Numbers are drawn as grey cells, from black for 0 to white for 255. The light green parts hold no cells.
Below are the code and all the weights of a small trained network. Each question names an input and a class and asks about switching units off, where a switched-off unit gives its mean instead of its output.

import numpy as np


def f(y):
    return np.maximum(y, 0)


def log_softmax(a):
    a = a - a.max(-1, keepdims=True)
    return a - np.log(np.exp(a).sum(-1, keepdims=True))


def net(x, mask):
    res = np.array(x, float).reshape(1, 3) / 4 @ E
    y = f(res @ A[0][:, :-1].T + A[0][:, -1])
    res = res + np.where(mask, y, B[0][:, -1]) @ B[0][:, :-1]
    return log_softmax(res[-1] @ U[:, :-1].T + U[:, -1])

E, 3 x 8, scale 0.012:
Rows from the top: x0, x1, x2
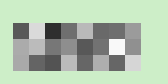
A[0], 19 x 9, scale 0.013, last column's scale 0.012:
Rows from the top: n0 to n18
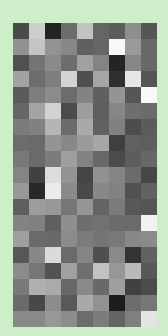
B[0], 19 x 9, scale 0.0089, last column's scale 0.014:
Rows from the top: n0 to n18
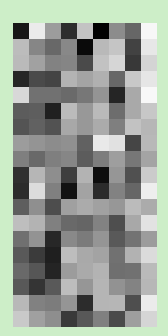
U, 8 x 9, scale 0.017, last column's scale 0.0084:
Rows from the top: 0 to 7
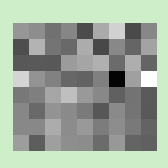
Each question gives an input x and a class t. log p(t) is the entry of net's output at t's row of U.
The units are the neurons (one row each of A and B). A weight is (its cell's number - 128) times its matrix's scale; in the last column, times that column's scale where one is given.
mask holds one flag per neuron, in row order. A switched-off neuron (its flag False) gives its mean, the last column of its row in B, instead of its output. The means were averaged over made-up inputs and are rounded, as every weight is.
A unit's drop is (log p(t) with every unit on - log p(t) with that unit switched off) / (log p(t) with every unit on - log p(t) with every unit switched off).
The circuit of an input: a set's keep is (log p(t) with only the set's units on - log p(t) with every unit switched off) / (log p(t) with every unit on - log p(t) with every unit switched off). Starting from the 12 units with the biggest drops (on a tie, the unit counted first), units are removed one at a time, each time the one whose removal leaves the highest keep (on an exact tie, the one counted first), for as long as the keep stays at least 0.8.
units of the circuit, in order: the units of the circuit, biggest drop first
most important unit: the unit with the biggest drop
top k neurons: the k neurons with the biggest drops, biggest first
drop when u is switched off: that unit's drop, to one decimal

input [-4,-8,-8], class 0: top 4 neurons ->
(n17, n2, n7, n3)
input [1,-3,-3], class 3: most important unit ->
n1
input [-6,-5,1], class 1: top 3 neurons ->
(n10, n9, n1)
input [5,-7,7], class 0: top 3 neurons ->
(n2, n17, n7)
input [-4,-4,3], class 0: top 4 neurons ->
(n0, n17, n7, n4)
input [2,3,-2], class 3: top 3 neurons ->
(n2, n17, n7)
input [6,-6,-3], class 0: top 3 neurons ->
(n2, n17, n10)
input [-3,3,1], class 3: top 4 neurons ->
(n0, n2, n17, n7)
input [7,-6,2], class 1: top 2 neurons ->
(n0, n1)
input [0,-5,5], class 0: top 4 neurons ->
(n17, n2, n14, n7)
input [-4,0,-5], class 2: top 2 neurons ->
(n0, n14)
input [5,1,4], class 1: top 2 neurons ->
(n0, n4)
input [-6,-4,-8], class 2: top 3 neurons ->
(n14, n0, n5)
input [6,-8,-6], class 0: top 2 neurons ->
(n2, n17)
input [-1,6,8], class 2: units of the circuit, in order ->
(n3)
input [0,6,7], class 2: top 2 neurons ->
(n3, n15)
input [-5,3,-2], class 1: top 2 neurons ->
(n10, n9)
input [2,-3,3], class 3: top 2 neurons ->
(n1, n14)
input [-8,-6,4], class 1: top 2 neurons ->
(n10, n9)
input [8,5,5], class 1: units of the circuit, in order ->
(n0)
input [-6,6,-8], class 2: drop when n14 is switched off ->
0.5
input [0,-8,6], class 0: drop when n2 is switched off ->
0.1
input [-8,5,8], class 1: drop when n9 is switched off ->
0.7
